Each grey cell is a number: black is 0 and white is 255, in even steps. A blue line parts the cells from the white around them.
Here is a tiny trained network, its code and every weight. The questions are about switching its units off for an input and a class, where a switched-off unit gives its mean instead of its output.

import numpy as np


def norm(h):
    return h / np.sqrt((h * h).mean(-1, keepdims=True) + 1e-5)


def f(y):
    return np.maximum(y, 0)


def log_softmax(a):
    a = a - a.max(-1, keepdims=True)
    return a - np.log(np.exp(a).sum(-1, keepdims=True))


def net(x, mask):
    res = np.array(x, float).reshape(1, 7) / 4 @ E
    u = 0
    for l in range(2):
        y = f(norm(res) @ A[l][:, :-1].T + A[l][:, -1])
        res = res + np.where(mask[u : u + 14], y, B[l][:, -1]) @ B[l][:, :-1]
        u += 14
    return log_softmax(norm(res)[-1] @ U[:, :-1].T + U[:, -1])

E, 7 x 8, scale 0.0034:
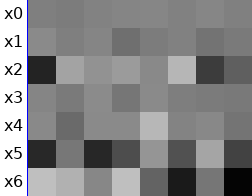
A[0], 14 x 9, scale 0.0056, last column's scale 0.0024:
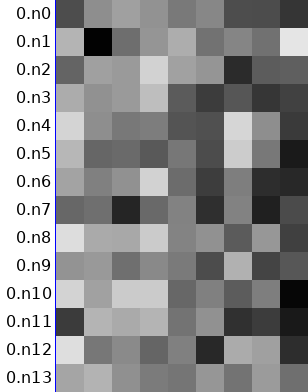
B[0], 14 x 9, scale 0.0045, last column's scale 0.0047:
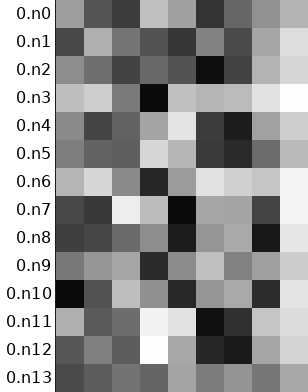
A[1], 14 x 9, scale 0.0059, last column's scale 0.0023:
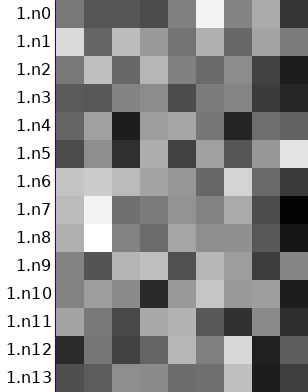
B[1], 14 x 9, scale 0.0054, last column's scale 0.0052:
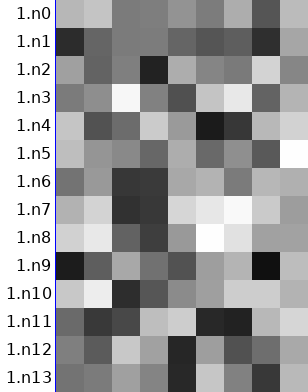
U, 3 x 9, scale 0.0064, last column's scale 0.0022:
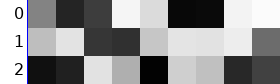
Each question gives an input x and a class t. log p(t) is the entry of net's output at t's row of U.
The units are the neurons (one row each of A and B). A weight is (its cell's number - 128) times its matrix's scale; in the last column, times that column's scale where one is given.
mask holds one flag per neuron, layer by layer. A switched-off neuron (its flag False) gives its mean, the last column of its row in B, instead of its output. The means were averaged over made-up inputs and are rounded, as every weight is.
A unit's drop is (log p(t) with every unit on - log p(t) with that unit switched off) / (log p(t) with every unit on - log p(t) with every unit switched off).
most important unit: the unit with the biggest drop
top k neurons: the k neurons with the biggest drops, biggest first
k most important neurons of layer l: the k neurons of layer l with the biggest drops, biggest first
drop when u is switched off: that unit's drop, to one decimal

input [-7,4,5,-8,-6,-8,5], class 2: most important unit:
0.n10
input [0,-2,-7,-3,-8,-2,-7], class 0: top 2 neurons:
[0.n6, 0.n3]
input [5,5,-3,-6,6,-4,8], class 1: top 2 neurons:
[0.n3, 0.n6]
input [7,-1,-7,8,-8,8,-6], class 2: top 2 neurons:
[0.n11, 0.n3]
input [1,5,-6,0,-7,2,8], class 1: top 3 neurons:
[0.n6, 0.n3, 0.n11]
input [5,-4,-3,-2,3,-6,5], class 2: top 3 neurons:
[0.n10, 0.n8, 0.n12]
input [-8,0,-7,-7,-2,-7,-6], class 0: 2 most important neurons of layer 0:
[0.n7, 0.n6]
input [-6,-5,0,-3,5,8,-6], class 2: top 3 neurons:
[0.n3, 0.n6, 1.n12]
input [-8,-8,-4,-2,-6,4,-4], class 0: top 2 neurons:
[0.n10, 0.n8]
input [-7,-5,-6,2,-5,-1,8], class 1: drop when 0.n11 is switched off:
0.1
